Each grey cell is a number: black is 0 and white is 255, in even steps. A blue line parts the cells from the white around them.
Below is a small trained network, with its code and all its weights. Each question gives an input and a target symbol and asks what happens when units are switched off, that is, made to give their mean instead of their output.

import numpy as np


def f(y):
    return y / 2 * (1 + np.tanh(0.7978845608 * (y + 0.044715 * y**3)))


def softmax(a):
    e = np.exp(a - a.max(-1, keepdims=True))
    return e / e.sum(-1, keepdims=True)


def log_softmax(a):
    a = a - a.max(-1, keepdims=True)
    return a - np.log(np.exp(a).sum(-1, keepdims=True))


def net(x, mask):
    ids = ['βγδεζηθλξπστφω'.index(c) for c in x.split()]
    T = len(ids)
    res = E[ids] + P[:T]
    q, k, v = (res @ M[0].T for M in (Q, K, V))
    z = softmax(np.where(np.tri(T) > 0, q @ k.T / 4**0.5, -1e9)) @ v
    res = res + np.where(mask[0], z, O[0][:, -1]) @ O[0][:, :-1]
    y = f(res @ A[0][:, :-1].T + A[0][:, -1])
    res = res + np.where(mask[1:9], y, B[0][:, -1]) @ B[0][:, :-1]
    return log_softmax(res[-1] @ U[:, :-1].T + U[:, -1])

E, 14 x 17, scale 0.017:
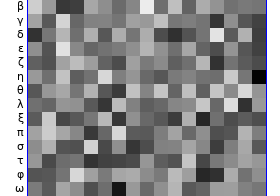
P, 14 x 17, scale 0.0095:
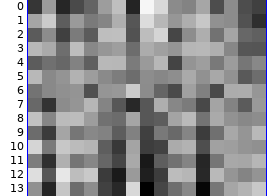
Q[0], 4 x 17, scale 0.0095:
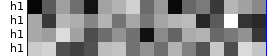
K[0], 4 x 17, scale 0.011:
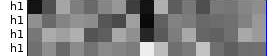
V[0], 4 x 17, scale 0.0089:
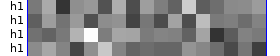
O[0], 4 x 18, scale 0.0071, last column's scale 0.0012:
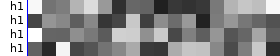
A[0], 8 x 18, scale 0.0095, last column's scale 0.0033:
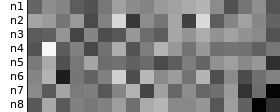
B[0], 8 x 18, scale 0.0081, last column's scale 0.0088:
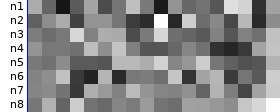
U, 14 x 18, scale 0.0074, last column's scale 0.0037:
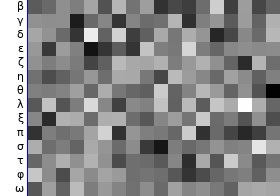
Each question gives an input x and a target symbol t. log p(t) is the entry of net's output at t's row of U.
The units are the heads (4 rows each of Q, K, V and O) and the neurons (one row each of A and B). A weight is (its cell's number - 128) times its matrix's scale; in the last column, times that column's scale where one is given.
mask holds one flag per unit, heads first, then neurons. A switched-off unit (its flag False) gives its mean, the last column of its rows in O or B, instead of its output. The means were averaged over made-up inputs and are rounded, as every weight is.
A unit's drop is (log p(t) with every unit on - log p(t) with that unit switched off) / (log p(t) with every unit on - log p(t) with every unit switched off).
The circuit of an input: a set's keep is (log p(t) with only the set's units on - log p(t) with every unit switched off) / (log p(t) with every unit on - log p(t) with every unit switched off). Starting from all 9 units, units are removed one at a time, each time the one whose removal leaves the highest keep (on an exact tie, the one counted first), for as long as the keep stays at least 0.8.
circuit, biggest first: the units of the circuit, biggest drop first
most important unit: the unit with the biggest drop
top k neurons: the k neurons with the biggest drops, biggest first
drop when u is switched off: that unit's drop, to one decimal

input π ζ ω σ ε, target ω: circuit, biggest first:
n8; h1
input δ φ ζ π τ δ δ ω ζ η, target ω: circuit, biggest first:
n8; h1; n4
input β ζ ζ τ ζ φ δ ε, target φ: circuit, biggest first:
h1
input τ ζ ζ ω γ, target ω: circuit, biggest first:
n8; h1; n6
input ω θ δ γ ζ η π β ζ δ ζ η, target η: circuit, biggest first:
n1; h1
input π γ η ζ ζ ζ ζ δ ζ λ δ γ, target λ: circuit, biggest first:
h1; n8
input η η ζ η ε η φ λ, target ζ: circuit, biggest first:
h1; n5; n7; n1
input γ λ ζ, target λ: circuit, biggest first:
h1; n8
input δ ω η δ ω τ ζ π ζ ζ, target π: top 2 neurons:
n7; n8
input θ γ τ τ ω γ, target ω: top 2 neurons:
n8; n4
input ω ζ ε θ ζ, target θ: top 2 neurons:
n2; n6
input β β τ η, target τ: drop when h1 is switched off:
0.9
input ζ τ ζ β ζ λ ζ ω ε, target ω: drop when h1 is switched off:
1.3
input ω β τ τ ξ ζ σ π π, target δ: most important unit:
n2
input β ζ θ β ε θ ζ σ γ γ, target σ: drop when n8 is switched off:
0.0
